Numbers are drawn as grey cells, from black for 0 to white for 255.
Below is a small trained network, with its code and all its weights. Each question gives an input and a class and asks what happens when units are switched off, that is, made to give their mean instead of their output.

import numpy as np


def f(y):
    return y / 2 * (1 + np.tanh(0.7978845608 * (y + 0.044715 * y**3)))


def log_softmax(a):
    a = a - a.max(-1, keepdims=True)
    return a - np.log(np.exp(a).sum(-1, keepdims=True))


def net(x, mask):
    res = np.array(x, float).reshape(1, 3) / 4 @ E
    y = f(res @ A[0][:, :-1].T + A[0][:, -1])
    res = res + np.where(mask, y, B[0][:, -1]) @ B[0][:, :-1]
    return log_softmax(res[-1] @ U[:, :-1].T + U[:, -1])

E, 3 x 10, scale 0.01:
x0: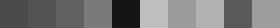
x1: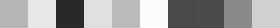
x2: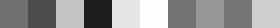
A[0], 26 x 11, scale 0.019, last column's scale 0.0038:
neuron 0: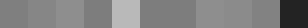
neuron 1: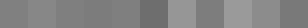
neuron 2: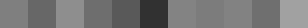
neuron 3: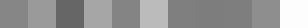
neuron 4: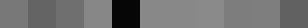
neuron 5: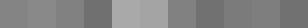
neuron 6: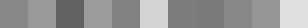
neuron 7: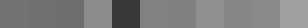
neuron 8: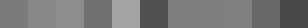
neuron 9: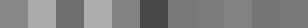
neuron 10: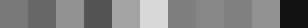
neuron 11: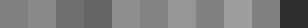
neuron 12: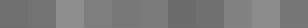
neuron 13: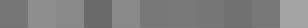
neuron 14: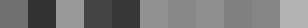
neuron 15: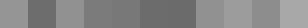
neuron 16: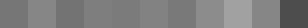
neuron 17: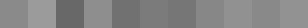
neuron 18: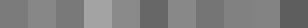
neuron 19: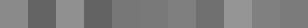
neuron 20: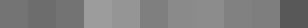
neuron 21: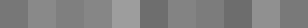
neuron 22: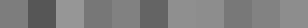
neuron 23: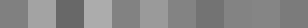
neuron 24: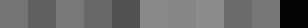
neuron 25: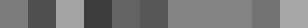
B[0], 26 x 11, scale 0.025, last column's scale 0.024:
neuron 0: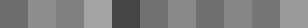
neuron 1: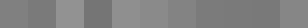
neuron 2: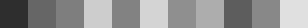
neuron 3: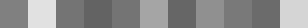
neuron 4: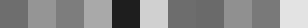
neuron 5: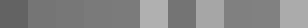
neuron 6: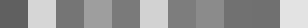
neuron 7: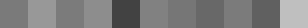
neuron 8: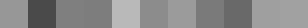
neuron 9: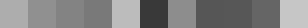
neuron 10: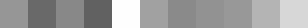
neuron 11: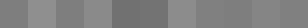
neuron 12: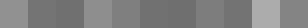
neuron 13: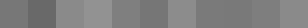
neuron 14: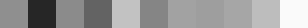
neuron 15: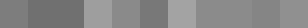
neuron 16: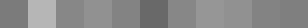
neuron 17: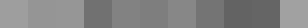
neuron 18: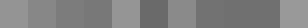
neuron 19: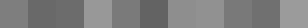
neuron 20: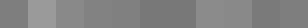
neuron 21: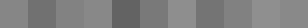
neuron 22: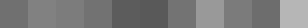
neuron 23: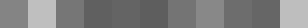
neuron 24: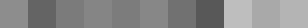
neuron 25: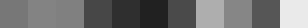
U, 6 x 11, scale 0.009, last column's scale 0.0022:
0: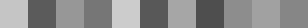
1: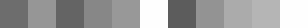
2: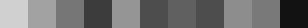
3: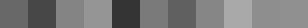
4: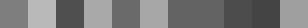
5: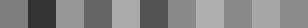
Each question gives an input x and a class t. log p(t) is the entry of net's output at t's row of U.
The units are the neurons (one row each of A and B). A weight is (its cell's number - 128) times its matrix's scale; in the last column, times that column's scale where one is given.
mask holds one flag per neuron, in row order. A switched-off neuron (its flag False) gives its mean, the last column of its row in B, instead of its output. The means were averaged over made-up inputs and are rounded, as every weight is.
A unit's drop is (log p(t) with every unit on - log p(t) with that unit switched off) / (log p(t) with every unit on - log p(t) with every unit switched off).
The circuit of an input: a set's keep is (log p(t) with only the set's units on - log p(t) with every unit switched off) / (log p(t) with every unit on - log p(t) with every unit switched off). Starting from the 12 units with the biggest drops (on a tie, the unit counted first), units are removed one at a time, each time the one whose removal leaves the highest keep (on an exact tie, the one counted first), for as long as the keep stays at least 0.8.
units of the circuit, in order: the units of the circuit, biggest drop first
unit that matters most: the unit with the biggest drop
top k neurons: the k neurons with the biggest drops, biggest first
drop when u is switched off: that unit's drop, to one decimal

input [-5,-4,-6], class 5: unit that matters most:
neuron 6
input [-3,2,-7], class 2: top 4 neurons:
neuron 9; neuron 6; neuron 4; neuron 14
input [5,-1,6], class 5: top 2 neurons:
neuron 14; neuron 4
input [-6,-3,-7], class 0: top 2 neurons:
neuron 9; neuron 6
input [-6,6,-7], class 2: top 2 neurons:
neuron 9; neuron 2
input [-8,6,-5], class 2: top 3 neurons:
neuron 2; neuron 9; neuron 4
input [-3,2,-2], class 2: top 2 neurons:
neuron 2; neuron 4
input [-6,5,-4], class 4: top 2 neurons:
neuron 14; neuron 10
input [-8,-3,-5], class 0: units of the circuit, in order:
neuron 9; neuron 8
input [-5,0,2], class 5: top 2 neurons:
neuron 6; neuron 4
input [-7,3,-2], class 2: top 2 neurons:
neuron 2; neuron 4
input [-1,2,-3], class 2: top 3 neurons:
neuron 2; neuron 4; neuron 6
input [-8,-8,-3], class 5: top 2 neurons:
neuron 8; neuron 4
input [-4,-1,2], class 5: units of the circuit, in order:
neuron 6
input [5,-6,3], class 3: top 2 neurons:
neuron 4; neuron 25
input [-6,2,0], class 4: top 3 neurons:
neuron 14; neuron 10; neuron 25
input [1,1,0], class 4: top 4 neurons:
neuron 14; neuron 10; neuron 2; neuron 24
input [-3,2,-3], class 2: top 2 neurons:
neuron 2; neuron 4
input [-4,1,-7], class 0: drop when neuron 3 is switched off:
0.2
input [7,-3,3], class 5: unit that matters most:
neuron 14
